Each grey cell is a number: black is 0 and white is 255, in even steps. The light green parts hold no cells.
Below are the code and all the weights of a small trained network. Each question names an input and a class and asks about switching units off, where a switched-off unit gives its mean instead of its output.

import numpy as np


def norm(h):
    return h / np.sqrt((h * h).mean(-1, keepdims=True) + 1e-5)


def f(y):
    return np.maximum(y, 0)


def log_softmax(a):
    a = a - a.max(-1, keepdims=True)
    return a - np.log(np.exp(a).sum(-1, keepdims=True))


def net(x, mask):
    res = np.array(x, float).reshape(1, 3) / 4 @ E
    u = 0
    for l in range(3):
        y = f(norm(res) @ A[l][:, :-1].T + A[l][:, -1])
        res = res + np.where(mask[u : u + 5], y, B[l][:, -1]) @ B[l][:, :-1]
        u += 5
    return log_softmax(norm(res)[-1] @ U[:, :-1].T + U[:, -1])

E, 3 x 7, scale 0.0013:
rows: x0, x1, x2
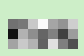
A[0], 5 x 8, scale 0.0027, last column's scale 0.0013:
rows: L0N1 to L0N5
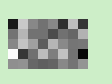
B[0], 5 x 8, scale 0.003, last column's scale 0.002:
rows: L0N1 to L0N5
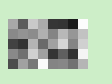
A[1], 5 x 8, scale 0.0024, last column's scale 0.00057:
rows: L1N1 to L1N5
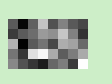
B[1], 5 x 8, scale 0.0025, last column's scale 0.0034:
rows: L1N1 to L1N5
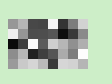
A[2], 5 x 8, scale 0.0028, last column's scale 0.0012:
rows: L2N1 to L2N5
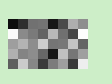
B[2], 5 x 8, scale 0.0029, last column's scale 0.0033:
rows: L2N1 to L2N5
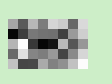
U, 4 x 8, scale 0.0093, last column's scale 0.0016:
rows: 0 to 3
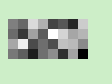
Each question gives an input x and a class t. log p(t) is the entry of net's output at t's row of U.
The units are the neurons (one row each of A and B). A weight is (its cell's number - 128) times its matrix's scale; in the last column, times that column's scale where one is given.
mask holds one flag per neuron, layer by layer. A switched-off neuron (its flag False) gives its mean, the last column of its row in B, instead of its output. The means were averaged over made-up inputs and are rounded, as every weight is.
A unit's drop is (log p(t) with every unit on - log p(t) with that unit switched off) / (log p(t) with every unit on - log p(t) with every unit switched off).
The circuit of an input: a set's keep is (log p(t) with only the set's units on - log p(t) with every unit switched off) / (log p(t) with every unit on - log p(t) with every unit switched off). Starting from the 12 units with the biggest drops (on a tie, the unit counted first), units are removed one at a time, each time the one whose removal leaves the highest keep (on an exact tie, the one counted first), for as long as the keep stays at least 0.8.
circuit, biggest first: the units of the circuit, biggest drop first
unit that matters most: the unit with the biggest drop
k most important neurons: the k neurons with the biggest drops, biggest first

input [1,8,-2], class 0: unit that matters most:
L0N1
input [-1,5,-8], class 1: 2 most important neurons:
(L2N1 L0N4)
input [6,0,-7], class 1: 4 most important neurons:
(L1N3 L2N1 L1N5 L0N5)
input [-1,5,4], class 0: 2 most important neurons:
(L0N1 L1N1)
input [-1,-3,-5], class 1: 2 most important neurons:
(L1N3 L0N1)
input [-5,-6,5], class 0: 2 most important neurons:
(L1N4 L2N2)
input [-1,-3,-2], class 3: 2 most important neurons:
(L1N1 L0N1)
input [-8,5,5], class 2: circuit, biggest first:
(L1N5 L2N5)
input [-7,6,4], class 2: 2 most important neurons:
(L1N5 L0N4)
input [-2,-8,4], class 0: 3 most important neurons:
(L0N4 L2N2 L2N1)
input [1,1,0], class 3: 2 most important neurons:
(L0N4 L1N4)
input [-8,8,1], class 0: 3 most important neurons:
(L0N1 L1N4 L1N1)
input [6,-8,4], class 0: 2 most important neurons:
(L0N4 L2N2)
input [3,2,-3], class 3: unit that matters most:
L1N1
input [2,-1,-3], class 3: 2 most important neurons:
(L1N1 L1N4)
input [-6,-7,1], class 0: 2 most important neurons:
(L1N4 L0N4)
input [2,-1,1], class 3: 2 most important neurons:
(L1N5 L2N2)
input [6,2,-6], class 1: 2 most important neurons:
(L2N1 L1N5)
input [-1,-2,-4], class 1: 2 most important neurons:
(L1N3 L0N1)
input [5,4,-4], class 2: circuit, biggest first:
(L2N3)
